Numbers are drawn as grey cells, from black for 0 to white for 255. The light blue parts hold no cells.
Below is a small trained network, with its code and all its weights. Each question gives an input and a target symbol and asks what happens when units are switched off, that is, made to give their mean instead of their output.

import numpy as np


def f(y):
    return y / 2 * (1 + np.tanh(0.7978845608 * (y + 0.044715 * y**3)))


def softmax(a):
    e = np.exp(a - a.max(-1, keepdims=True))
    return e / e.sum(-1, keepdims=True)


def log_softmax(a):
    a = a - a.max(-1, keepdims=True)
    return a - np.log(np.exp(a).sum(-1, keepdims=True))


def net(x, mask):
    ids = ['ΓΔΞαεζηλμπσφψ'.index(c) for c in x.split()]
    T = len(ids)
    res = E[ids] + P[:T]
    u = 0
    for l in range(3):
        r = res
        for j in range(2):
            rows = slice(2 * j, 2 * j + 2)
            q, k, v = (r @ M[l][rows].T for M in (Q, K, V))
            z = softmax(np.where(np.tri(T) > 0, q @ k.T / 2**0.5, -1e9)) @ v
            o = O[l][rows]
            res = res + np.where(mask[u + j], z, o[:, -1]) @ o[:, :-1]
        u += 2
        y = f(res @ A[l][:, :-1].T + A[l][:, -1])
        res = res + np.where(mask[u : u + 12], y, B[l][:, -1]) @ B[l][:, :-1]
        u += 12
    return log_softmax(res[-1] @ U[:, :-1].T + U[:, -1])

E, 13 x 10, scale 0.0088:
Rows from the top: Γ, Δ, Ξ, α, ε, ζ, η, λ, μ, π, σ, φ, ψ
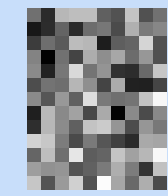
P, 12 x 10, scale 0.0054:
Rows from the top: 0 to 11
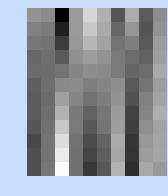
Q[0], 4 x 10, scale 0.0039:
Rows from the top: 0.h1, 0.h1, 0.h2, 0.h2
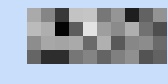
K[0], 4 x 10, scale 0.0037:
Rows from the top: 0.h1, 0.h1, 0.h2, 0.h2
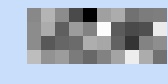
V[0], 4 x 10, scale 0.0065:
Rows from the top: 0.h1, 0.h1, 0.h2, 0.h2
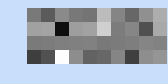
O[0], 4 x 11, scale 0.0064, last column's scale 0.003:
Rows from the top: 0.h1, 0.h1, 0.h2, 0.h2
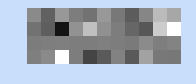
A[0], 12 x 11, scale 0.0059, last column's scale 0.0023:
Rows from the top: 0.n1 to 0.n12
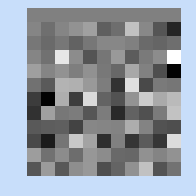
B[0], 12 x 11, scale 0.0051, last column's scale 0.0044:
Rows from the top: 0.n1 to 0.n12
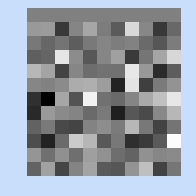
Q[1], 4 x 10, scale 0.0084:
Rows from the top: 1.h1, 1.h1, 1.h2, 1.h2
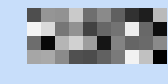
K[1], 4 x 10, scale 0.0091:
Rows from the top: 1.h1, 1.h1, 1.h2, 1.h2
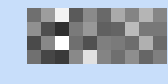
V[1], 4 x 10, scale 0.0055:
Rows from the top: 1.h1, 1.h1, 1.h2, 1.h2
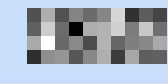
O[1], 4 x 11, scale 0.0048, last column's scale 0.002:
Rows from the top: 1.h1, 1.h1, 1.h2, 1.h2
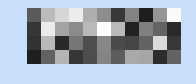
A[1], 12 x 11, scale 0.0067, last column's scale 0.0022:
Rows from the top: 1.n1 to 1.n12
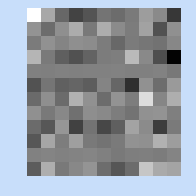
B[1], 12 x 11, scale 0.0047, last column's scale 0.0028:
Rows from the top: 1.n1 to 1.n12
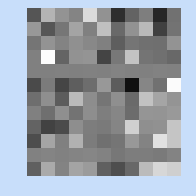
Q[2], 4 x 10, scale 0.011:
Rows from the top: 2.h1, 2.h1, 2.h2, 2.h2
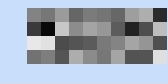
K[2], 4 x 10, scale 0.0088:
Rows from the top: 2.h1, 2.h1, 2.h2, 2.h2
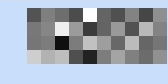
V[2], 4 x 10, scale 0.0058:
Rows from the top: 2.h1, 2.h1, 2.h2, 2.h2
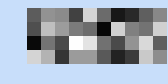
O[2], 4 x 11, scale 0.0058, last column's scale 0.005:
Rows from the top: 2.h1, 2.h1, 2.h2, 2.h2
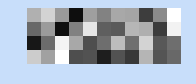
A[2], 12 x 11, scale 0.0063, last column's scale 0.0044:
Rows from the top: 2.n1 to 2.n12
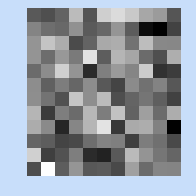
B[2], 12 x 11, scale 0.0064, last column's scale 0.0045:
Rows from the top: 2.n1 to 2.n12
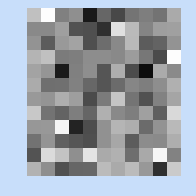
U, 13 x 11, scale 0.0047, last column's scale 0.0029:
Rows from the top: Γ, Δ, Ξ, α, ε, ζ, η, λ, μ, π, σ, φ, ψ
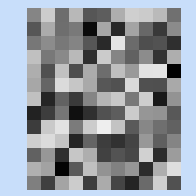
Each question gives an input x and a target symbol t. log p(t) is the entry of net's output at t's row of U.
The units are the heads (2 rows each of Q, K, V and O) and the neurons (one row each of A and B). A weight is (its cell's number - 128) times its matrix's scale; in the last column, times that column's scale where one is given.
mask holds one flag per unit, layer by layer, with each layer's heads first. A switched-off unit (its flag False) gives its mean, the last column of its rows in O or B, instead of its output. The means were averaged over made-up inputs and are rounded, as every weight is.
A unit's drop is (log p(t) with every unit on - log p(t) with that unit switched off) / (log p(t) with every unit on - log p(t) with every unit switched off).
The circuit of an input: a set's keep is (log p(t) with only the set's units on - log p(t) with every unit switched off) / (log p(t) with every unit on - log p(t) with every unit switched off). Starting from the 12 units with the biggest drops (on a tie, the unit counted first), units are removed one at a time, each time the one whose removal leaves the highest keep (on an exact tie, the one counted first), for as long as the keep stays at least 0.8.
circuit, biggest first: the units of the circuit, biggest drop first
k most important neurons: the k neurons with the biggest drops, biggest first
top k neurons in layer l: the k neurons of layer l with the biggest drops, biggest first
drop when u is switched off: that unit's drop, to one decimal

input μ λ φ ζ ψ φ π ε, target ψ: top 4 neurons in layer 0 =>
(0.n10 0.n7 0.n8 0.n6)
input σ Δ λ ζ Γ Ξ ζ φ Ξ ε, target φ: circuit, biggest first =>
(2.h2 0.n10)
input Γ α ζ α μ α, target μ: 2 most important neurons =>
(0.n10 0.n7)
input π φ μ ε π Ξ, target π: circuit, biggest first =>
(2.h2 2.h1)
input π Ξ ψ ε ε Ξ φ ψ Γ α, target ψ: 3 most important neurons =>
(0.n7 0.n10 1.n2)
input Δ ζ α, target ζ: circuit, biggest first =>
(1.h1 0.n10 0.n7 1.h2)
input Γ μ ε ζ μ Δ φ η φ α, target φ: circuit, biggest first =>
(2.h2 0.n10 0.n4)
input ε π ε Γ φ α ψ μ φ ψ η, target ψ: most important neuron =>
(1.n2)
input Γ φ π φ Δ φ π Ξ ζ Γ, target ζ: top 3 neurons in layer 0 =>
(0.n6 0.n4 0.n7)
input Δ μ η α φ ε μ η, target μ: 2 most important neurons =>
(0.n7 0.n4)
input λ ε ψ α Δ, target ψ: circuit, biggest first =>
(2.h1 1.n2)
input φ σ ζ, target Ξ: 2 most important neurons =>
(2.n2 2.n7)
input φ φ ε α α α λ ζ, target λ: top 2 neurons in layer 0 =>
(0.n10 0.n8)
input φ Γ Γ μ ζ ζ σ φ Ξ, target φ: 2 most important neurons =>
(2.n9 0.n4)
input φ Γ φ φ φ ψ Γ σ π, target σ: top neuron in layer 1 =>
(1.n1)
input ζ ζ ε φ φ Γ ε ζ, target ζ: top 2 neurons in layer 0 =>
(0.n4 0.n10)
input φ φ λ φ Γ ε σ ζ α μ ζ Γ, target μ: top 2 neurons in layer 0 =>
(0.n10 0.n6)
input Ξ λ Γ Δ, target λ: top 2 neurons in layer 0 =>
(0.n7 0.n8)
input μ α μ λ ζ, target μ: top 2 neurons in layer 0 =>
(0.n10 0.n6)
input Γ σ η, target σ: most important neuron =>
(2.n9)
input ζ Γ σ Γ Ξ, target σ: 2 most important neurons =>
(0.n10 0.n7)
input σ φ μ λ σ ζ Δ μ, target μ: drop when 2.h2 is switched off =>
0.2
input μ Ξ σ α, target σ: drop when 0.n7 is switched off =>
0.2
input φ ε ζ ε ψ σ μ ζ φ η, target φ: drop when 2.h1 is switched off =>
0.1
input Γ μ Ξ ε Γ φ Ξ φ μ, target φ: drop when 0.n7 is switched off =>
0.1
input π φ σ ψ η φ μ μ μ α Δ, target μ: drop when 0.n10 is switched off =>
0.2
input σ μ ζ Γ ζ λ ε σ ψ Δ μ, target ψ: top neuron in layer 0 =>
(0.n7)
